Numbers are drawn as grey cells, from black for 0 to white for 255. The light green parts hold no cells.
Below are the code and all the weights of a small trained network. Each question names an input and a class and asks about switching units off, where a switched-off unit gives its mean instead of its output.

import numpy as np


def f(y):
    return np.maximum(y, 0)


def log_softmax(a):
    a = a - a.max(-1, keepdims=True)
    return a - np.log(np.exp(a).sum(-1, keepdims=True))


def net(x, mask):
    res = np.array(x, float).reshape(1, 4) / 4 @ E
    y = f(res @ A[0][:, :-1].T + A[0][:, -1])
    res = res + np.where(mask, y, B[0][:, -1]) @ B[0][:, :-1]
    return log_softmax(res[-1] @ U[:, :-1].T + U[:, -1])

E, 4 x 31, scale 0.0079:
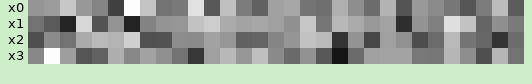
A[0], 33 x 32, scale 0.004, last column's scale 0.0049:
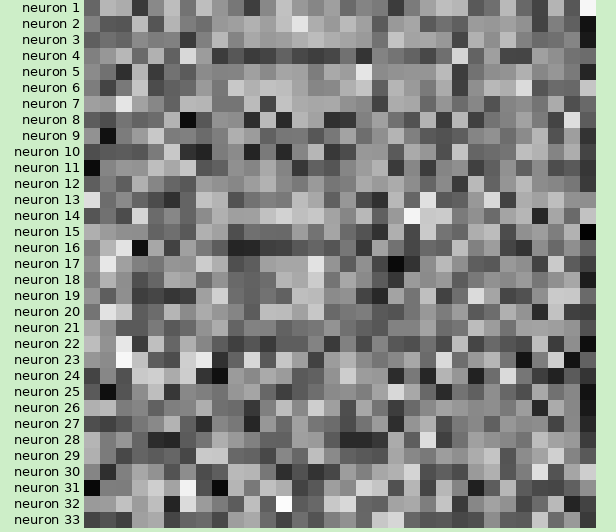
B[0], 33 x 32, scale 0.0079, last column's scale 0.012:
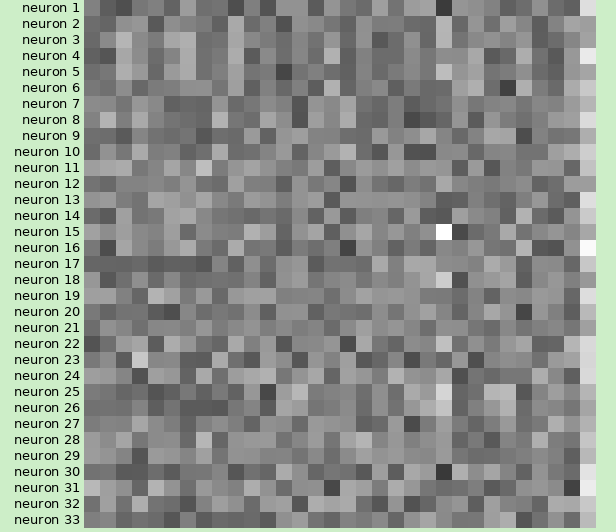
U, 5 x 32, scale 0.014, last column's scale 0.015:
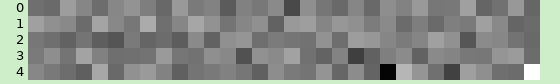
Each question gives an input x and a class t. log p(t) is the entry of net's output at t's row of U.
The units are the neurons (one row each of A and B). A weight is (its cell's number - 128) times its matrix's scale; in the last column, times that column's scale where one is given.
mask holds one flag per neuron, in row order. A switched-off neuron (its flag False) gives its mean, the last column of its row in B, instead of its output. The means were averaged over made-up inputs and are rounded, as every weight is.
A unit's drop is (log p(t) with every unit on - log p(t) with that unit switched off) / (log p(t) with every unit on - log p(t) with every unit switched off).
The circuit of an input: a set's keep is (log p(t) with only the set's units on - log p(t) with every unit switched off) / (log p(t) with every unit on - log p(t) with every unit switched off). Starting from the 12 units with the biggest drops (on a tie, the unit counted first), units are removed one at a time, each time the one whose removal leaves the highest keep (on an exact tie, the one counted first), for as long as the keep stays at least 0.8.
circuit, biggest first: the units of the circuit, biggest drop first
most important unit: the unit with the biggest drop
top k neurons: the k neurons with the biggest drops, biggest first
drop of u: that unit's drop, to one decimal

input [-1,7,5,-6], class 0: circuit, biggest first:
(neuron 6)
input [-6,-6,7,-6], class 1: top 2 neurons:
(neuron 31; neuron 24)
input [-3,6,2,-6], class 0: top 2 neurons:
(neuron 6; neuron 5)
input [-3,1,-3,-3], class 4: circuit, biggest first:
(neuron 24; neuron 22)
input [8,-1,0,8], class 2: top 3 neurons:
(neuron 17; neuron 20; neuron 1)
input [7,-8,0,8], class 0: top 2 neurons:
(neuron 16; neuron 4)
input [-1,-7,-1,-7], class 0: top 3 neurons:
(neuron 16; neuron 4; neuron 22)
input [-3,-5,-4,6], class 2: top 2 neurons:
(neuron 17; neuron 1)
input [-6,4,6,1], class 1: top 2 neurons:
(neuron 24; neuron 31)
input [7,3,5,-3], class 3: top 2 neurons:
(neuron 23; neuron 32)
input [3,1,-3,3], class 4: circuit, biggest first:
(neuron 24; neuron 25; neuron 22)
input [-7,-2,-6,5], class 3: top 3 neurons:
(neuron 8; neuron 10; neuron 31)
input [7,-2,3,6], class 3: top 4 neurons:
(neuron 23; neuron 32; neuron 7; neuron 30)
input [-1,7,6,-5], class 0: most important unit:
neuron 6
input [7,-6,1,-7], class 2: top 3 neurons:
(neuron 30; neuron 25; neuron 33)
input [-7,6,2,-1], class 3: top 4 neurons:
(neuron 8; neuron 10; neuron 16; neuron 27)
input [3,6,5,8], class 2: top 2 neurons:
(neuron 17; neuron 20)
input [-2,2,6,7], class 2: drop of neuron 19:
0.2
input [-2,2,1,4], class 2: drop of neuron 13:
0.1
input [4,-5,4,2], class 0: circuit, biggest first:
(neuron 4)
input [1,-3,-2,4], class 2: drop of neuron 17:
0.3
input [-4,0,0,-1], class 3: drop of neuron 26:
0.0
